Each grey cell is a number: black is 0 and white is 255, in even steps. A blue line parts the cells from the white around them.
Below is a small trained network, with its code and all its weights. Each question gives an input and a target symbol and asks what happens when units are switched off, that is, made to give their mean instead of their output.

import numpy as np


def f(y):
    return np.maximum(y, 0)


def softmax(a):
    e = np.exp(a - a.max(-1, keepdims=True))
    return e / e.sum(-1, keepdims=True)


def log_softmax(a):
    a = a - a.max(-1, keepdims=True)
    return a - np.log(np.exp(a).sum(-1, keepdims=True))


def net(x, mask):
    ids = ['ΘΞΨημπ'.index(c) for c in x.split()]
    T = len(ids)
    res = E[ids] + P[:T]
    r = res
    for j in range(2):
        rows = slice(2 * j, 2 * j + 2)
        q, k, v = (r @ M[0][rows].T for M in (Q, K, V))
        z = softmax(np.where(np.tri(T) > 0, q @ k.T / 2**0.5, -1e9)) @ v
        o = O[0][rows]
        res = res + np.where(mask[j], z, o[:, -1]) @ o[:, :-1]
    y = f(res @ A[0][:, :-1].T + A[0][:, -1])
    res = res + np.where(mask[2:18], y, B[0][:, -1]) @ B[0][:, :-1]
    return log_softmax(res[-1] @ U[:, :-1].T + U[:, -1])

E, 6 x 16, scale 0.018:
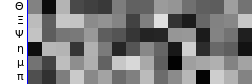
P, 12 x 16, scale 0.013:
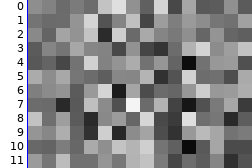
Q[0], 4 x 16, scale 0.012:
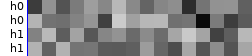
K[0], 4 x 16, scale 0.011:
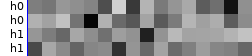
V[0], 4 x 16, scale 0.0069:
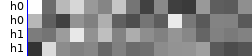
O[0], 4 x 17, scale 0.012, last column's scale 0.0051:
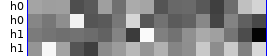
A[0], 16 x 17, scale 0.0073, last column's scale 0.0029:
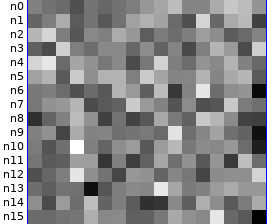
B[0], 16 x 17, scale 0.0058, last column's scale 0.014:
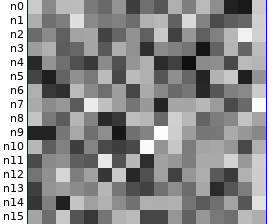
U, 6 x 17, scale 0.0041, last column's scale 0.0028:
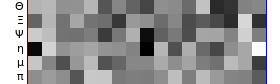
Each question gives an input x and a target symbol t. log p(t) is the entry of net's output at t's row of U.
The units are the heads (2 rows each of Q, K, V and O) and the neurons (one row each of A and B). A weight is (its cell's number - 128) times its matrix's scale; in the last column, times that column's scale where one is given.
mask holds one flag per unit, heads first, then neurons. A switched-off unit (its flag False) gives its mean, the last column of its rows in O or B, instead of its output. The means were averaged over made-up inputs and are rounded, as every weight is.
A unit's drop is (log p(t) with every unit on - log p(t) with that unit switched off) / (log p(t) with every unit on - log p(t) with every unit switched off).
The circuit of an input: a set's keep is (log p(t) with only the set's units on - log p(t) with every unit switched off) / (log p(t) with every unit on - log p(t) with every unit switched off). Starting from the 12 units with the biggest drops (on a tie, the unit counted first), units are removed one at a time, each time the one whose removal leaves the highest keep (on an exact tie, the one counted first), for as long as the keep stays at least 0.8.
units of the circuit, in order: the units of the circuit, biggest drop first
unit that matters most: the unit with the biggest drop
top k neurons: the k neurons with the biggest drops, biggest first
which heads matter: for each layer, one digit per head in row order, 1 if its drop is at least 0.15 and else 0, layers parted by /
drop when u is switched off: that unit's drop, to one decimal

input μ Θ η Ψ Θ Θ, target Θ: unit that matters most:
n7
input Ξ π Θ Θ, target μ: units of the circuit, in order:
h0; n8; n10
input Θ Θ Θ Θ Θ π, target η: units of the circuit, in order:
h1; n12; n11
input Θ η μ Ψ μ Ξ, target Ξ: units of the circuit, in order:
h1; n4; n5
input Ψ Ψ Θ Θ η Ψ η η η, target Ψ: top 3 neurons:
n15; n8; n14
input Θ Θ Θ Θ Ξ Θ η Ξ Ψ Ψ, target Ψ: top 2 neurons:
n14; n2
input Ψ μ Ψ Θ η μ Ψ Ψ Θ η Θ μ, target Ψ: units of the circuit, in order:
h0; n15; n8
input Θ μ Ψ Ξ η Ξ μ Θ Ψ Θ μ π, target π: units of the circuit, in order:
h1; n7
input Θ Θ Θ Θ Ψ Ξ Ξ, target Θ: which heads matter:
10
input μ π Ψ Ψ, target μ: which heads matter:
10
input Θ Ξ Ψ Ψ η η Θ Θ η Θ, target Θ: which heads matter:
01
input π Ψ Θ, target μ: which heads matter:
11
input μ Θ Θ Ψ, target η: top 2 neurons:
n14; n7
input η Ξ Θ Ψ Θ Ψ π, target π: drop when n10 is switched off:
-0.1
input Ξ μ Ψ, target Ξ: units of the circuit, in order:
h0
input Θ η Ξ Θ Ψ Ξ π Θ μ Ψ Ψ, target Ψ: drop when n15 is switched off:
0.0
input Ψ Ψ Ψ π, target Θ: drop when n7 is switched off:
0.1
